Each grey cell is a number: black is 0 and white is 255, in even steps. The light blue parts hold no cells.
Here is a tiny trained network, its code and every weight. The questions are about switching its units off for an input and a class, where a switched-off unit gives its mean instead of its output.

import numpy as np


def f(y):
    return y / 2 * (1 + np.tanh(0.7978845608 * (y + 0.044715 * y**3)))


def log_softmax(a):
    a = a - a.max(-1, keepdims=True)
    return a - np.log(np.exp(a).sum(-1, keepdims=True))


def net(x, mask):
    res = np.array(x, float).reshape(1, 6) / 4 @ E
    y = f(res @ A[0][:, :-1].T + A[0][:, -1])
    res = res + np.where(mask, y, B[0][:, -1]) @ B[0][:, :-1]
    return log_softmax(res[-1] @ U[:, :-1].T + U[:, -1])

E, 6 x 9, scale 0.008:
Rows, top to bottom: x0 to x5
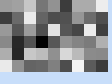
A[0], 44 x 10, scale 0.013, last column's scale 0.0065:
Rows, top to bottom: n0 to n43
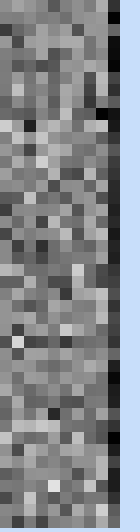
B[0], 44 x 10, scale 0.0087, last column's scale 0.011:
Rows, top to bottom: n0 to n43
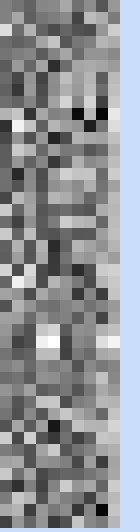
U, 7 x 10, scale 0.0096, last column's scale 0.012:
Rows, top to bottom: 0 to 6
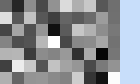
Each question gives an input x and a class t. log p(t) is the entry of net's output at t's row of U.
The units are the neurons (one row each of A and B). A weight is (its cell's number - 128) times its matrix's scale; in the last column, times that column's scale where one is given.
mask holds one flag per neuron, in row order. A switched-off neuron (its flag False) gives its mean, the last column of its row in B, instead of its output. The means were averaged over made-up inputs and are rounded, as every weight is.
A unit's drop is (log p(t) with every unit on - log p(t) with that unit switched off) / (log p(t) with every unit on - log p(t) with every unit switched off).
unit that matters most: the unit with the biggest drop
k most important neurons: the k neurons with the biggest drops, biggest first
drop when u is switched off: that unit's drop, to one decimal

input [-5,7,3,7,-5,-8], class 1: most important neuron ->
[n2]
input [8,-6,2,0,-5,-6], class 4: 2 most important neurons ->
[n24 n42]
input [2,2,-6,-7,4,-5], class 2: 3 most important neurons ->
[n35 n11 n13]
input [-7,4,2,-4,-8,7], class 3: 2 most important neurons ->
[n28 n33]
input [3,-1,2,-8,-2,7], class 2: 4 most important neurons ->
[n35 n11 n13 n2]
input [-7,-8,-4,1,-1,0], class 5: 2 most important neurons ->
[n10 n12]
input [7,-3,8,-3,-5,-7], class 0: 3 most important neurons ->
[n14 n40 n18]
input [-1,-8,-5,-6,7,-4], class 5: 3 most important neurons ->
[n10 n12 n28]
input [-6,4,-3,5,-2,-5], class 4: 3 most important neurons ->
[n9 n22 n8]
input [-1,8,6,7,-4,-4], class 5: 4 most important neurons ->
[n16 n41 n23 n35]
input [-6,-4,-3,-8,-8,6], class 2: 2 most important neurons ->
[n11 n35]
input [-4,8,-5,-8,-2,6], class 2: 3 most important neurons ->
[n35 n11 n10]
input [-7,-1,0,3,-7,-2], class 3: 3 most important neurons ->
[n28 n33 n42]
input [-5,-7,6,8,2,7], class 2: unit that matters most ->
n20
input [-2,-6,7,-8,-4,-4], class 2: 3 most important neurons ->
[n35 n13 n11]
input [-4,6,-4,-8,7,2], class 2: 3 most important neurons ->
[n35 n11 n28]
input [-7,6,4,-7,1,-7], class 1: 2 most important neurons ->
[n2 n17]
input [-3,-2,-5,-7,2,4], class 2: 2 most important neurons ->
[n11 n35]
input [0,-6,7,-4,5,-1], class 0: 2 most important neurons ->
[n40 n14]
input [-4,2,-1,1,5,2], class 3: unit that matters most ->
n27
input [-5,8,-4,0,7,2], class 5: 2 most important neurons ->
[n23 n28]
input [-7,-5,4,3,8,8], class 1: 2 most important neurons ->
[n36 n22]
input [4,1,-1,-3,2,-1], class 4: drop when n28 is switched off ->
0.1
